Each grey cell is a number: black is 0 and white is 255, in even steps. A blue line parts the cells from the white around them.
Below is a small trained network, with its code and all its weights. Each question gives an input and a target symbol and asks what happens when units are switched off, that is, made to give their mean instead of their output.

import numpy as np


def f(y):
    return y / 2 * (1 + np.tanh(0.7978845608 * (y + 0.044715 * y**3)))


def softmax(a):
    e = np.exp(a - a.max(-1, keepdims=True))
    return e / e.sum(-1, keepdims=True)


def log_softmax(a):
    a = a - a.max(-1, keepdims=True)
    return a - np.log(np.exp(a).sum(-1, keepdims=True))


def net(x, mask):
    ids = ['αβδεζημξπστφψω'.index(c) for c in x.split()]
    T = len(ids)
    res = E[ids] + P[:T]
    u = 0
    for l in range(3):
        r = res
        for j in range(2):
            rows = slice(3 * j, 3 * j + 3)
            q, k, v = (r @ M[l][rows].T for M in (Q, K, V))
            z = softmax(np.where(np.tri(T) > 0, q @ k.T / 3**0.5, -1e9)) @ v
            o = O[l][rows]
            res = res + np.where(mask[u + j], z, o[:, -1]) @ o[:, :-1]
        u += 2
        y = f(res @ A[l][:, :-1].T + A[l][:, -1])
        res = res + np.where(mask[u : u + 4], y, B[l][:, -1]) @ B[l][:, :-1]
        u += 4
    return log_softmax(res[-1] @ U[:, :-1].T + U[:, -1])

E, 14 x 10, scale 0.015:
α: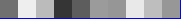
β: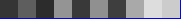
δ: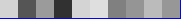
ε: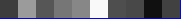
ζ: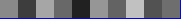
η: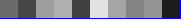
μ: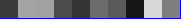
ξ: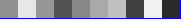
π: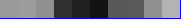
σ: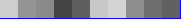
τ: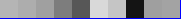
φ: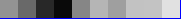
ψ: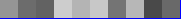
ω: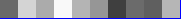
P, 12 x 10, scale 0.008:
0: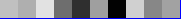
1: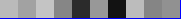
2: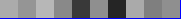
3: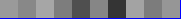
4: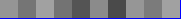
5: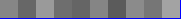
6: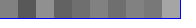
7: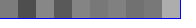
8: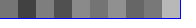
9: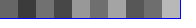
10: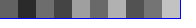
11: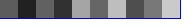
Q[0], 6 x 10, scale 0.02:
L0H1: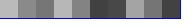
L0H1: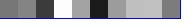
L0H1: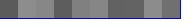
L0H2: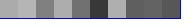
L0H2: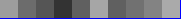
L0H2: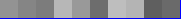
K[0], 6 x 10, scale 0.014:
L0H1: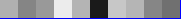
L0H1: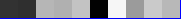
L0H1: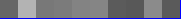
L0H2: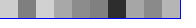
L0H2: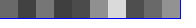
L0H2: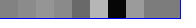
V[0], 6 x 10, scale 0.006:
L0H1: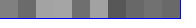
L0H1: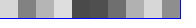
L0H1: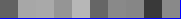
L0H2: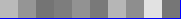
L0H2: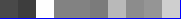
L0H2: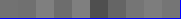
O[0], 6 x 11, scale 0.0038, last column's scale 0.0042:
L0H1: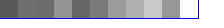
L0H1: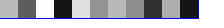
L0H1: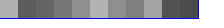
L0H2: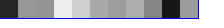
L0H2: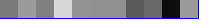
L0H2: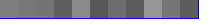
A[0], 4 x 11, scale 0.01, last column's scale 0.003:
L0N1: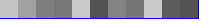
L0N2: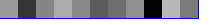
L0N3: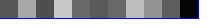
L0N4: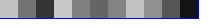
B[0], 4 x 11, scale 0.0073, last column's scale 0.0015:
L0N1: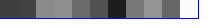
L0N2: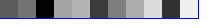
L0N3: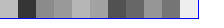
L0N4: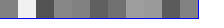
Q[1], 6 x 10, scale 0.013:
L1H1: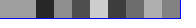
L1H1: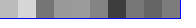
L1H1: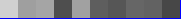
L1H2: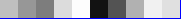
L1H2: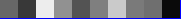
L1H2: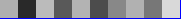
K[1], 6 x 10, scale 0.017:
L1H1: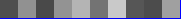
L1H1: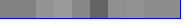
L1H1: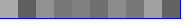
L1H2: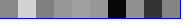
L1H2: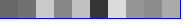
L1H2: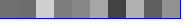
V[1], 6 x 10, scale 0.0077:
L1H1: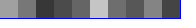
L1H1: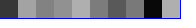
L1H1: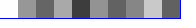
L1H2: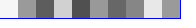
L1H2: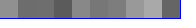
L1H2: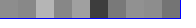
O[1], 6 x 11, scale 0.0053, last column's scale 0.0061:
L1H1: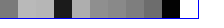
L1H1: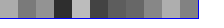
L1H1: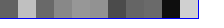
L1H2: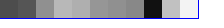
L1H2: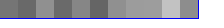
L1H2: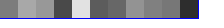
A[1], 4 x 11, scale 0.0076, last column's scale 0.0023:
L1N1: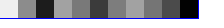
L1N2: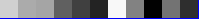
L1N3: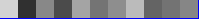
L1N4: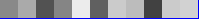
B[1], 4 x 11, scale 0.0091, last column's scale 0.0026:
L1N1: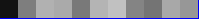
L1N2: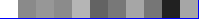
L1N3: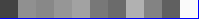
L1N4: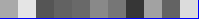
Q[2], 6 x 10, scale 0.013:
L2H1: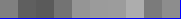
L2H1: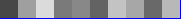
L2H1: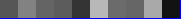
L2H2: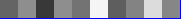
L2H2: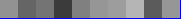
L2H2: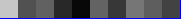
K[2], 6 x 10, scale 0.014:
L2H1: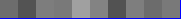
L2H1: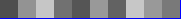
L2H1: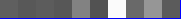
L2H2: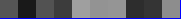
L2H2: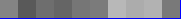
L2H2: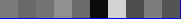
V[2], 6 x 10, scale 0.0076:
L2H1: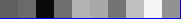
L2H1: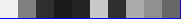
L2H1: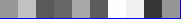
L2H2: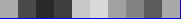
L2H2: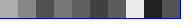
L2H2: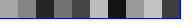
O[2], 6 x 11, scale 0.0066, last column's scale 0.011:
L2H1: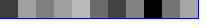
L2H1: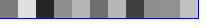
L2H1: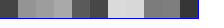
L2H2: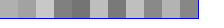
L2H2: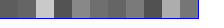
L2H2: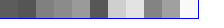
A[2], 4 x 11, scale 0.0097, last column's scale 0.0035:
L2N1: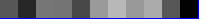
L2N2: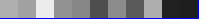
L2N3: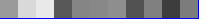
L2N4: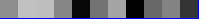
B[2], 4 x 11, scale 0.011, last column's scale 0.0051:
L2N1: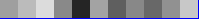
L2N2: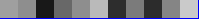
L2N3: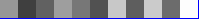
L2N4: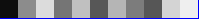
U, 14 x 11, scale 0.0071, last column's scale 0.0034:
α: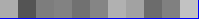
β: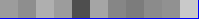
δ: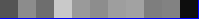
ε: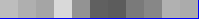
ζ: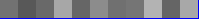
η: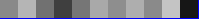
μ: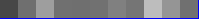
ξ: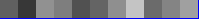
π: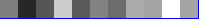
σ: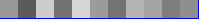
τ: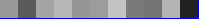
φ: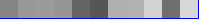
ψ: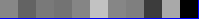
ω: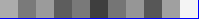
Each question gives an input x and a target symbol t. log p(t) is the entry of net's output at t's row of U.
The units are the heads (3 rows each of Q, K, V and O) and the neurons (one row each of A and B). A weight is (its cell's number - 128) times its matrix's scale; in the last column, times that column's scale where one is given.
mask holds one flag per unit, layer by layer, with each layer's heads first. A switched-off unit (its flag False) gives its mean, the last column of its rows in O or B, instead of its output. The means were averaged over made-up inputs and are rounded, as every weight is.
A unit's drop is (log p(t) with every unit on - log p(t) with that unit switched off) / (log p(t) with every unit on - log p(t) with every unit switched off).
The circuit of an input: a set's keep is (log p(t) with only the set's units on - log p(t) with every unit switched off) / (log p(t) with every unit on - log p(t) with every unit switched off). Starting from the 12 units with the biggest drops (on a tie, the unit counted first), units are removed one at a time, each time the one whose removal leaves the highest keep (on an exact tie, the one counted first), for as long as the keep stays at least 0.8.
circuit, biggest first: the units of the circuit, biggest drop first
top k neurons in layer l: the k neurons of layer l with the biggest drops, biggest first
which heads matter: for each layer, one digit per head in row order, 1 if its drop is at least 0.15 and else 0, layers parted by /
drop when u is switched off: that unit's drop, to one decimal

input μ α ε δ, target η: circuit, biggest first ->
(L2H1 L0H2)
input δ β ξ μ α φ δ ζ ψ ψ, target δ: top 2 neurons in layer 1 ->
(L1N4 L1N1)
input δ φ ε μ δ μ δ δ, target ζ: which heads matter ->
10 / 01 / 11
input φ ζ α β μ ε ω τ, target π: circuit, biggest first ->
(L0H1 L1H1 L0N3)
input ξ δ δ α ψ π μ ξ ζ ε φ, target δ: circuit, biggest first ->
(L0H1 L2H1)
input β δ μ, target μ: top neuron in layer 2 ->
(L2N4)
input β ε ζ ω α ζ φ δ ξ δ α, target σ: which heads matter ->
11 / 10 / 11
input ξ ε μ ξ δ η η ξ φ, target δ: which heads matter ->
11 / 00 / 10
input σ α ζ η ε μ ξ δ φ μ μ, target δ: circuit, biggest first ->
(L0H1 L2H1 L1H2)
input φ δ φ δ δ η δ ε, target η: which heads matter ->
11 / 11 / 11
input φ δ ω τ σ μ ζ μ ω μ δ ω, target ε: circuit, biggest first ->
(L1N4 L1H1 L1H2)
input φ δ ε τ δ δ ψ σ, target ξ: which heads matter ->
11 / 10 / 10
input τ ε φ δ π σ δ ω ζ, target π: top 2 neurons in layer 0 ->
(L0N3 L0N4)
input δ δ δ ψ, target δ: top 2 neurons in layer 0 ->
(L0N2 L0N4)
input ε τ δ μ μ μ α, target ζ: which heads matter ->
10 / 01 / 10
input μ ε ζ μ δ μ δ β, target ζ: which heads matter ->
01 / 11 / 11
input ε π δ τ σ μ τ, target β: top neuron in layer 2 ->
(L2N1)
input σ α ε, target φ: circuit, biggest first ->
(L2H1 L0H1 L1N2)
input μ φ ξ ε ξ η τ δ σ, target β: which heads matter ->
11 / 11 / 10
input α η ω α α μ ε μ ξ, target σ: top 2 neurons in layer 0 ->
(L0N3 L0N1)
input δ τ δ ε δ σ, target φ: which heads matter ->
10 / 10 / 10
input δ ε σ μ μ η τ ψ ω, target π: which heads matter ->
00 / 11 / 01
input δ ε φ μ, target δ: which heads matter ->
10 / 01 / 10
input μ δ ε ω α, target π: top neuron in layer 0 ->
(L0N3)
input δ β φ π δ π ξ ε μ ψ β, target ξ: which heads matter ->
10 / 01 / 10
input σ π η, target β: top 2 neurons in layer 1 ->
(L1N2 L1N4)
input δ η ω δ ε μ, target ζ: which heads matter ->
11 / 10 / 11
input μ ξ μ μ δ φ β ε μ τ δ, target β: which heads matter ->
10 / 01 / 10
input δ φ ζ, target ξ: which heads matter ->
10 / 00 / 11
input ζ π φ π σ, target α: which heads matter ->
10 / 00 / 00
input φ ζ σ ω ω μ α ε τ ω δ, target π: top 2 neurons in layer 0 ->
(L0N4 L0N3)
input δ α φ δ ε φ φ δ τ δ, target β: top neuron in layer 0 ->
(L0N4)
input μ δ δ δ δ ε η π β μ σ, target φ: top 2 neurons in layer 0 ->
(L0N4 L0N3)
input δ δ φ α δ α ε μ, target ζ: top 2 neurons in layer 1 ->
(L1N3 L1N1)
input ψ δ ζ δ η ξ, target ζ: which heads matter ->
00 / 01 / 00
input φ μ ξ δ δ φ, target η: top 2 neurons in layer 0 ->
(L0N1 L0N3)
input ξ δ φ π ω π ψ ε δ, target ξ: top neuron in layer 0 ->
(L0N2)
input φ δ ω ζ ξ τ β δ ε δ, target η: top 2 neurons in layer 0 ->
(L0N2 L0N3)
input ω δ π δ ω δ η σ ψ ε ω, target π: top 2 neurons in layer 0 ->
(L0N2 L0N3)
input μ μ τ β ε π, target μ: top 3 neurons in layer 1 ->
(L1N1 L1N3 L1N2)
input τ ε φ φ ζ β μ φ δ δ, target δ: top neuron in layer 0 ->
(L0N1)
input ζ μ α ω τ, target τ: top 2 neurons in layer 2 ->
(L2N4 L2N3)
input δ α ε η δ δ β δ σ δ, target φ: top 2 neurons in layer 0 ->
(L0N1 L0N3)
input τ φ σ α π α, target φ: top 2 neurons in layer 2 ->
(L2N3 L2N2)
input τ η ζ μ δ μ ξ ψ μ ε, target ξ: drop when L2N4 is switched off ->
0.0
